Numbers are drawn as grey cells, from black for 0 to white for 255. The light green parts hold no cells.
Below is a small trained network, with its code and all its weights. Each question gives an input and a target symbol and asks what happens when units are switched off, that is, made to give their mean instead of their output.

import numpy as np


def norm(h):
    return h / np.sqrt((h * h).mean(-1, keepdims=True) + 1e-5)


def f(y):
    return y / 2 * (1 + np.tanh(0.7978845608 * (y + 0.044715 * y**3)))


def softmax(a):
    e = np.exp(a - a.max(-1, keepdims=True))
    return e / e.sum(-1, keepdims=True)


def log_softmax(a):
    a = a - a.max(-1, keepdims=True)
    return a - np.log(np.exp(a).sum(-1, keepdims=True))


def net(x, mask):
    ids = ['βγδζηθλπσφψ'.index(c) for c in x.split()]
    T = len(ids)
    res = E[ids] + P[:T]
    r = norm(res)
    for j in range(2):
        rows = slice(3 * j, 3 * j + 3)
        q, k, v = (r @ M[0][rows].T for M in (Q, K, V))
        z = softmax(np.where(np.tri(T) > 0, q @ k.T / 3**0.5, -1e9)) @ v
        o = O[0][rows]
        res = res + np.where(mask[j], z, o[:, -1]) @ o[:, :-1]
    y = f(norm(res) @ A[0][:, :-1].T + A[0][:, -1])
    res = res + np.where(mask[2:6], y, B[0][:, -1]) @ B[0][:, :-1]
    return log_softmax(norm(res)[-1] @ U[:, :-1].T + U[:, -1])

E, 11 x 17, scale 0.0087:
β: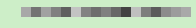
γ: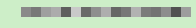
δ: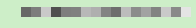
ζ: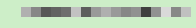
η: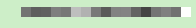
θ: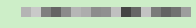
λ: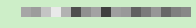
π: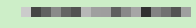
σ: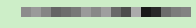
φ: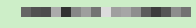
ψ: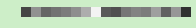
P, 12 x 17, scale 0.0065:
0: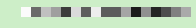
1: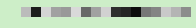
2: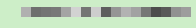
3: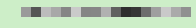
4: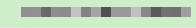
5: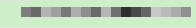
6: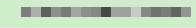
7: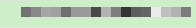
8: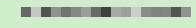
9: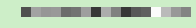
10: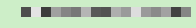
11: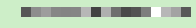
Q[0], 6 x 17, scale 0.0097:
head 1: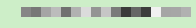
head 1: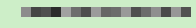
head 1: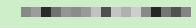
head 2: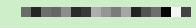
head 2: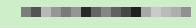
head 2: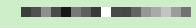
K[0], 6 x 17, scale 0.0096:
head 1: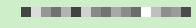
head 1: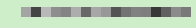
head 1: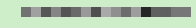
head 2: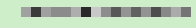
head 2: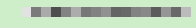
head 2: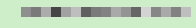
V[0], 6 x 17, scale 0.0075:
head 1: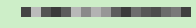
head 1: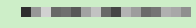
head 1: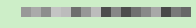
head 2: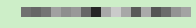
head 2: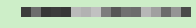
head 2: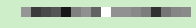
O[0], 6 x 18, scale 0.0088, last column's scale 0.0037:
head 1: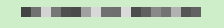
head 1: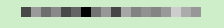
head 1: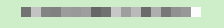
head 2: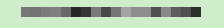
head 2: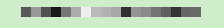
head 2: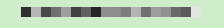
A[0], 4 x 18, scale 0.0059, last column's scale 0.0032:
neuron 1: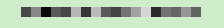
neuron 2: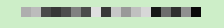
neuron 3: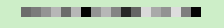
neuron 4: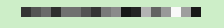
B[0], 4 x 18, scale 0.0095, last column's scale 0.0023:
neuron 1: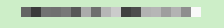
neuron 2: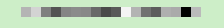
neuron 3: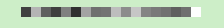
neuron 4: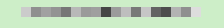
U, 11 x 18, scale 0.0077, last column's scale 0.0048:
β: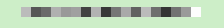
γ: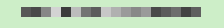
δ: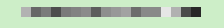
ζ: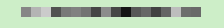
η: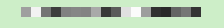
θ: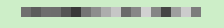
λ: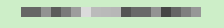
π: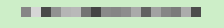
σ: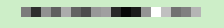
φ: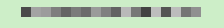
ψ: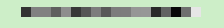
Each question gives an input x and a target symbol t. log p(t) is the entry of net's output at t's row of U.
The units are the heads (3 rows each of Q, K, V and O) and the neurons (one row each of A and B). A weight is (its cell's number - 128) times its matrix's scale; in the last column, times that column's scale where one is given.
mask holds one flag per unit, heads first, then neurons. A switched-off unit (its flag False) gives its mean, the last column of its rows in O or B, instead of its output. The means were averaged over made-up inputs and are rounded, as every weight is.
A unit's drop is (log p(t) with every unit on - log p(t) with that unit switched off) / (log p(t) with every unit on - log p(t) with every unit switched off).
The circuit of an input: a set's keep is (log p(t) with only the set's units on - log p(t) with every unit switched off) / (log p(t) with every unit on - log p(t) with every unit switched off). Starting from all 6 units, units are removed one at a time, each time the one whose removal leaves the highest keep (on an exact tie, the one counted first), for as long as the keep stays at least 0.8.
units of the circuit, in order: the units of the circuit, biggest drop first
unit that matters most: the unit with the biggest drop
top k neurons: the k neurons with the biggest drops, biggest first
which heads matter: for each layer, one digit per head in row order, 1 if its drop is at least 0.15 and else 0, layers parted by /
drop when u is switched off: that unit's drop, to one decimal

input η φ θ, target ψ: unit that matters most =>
head 2
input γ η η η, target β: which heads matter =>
00
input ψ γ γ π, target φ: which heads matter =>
10
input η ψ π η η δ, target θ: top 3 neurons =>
neuron 3; neuron 1; neuron 4
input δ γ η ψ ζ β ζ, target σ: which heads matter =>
10
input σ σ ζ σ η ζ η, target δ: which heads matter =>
11
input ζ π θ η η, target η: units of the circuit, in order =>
head 2; neuron 2
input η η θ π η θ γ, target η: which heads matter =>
11
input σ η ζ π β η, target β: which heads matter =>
10
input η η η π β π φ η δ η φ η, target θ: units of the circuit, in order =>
head 1; neuron 3; neuron 1
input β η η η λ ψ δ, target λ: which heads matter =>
01
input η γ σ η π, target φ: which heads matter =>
10
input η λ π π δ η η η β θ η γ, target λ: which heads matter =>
00
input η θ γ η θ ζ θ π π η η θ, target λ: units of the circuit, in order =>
head 1
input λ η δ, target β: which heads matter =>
01
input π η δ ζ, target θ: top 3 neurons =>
neuron 3; neuron 1; neuron 4
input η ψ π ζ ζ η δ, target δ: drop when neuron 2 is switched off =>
1.0
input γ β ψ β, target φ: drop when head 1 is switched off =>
1.1
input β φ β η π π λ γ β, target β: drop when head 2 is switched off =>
1.0
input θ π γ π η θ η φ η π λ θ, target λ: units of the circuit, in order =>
head 2
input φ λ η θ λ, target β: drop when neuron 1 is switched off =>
0.0
